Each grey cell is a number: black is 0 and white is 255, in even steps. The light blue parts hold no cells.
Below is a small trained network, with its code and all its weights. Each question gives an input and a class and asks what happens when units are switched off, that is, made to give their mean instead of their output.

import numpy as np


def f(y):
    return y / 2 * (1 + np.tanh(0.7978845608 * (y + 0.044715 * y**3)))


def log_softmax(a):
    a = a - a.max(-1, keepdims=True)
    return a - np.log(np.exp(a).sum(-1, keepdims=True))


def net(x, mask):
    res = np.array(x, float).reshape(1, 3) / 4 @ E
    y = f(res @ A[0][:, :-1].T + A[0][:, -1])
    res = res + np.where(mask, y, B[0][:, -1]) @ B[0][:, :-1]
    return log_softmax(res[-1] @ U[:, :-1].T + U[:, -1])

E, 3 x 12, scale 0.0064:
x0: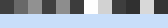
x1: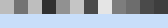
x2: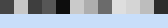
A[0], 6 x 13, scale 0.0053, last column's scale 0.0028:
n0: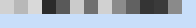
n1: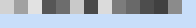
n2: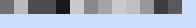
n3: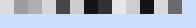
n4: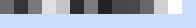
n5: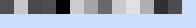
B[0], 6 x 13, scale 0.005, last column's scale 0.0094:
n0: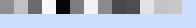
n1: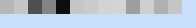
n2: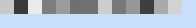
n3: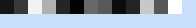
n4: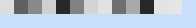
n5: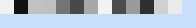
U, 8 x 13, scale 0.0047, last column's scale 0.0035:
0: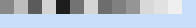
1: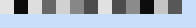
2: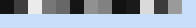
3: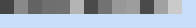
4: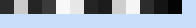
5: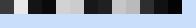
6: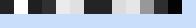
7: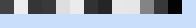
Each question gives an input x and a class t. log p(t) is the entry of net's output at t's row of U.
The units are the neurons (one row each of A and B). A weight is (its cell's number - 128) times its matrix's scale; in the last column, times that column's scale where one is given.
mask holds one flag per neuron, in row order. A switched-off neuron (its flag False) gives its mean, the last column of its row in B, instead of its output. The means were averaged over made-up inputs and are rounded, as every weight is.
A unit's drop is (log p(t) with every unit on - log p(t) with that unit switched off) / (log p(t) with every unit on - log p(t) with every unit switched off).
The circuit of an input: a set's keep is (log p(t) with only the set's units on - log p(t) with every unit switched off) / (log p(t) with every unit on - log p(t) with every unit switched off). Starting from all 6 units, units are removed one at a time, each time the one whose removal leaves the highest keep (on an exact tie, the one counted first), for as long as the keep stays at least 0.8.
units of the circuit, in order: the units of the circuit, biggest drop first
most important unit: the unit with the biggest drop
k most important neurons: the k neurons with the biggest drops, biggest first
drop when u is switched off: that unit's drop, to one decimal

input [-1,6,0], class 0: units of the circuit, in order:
[n0 n1]
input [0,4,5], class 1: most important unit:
n2
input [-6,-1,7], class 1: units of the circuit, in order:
[n5 n2]
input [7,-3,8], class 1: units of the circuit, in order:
[n5 n2]
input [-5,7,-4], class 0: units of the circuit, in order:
[n1 n0]
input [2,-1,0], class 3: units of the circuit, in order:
[n3 n0 n5]
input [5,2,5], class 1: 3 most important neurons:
[n3 n5 n2]
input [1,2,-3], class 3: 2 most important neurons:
[n3 n5]
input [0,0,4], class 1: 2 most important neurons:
[n5 n3]
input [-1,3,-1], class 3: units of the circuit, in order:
[n3 n5]
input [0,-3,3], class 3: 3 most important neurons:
[n3 n0 n4]
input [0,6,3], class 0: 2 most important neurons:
[n0 n1]
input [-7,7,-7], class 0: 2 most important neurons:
[n1 n0]
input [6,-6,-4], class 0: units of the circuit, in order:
[n3]
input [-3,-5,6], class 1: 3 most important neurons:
[n5 n2 n0]
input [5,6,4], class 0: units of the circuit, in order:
[n0 n3]
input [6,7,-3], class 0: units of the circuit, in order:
[n1 n0]
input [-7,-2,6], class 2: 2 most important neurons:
[n3 n4]
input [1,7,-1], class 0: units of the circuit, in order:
[n0 n1]
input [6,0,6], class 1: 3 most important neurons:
[n5 n3 n2]
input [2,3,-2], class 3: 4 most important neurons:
[n3 n5 n4 n2]
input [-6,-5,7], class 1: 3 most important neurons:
[n5 n2 n0]
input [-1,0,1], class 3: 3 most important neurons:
[n3 n0 n5]
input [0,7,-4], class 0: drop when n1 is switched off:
0.1
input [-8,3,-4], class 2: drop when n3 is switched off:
0.8
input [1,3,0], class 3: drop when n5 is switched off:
0.2
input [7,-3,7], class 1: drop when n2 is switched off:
0.2
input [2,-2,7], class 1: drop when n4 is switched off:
0.0
